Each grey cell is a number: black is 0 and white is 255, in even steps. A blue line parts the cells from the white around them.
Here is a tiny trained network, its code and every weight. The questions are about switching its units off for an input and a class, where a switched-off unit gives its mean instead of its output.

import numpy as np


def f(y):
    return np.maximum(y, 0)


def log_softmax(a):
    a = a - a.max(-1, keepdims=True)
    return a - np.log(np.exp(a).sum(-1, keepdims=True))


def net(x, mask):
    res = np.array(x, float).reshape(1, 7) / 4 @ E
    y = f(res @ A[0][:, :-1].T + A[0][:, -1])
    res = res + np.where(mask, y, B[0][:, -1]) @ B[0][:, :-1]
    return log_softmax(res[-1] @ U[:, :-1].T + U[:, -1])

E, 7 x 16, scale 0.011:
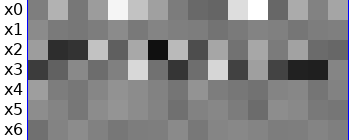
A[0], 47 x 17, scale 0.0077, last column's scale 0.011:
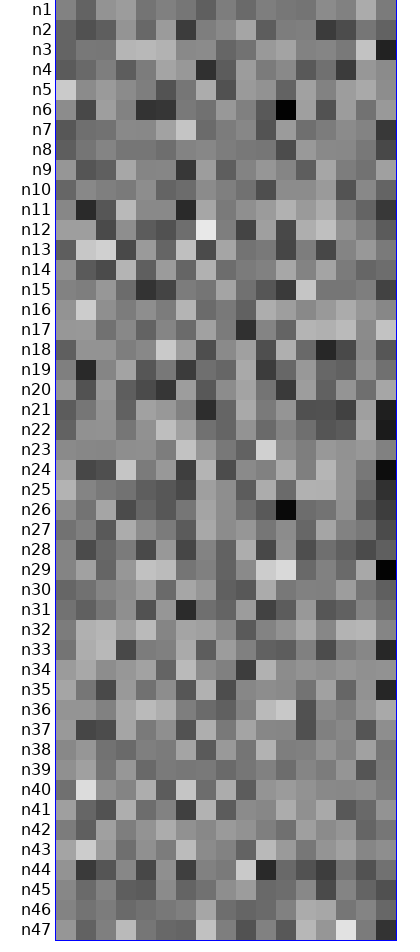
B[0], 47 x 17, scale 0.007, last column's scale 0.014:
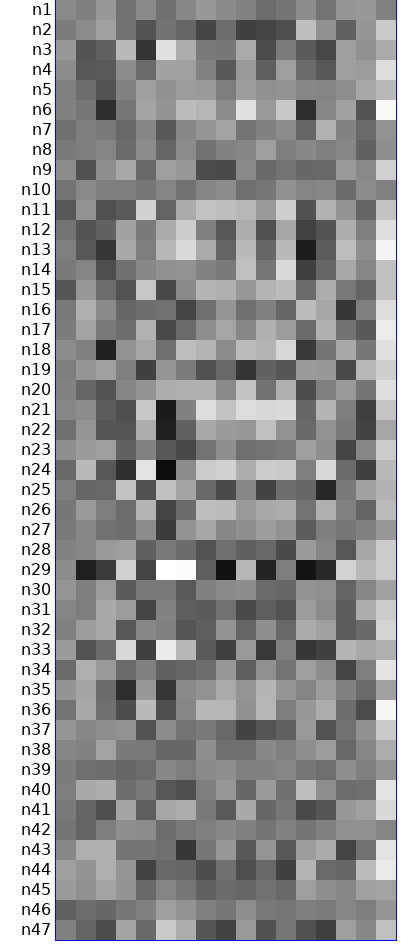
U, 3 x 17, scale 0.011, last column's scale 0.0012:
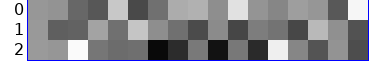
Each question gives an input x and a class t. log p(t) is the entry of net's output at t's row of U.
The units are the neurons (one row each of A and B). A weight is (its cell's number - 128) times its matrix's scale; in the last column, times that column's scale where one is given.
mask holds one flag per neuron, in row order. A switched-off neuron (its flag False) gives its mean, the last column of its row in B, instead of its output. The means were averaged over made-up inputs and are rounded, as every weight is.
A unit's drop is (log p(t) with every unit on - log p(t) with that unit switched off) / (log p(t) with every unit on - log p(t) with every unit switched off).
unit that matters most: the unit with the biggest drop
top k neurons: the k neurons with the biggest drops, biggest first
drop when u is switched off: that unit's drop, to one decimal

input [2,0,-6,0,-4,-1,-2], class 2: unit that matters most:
n6
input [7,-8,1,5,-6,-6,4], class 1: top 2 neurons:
n29, n3
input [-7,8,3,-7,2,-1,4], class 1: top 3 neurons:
n47, n25, n12
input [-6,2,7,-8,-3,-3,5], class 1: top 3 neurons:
n47, n25, n12
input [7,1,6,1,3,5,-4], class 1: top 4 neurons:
n29, n3, n41, n9
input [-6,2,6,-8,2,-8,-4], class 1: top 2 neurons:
n47, n25
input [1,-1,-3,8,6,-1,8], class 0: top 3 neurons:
n21, n22, n29
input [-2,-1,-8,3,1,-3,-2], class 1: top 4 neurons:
n33, n13, n36, n24
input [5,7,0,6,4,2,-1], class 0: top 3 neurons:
n21, n36, n22
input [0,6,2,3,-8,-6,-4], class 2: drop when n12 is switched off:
0.1
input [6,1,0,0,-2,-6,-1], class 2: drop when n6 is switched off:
0.2
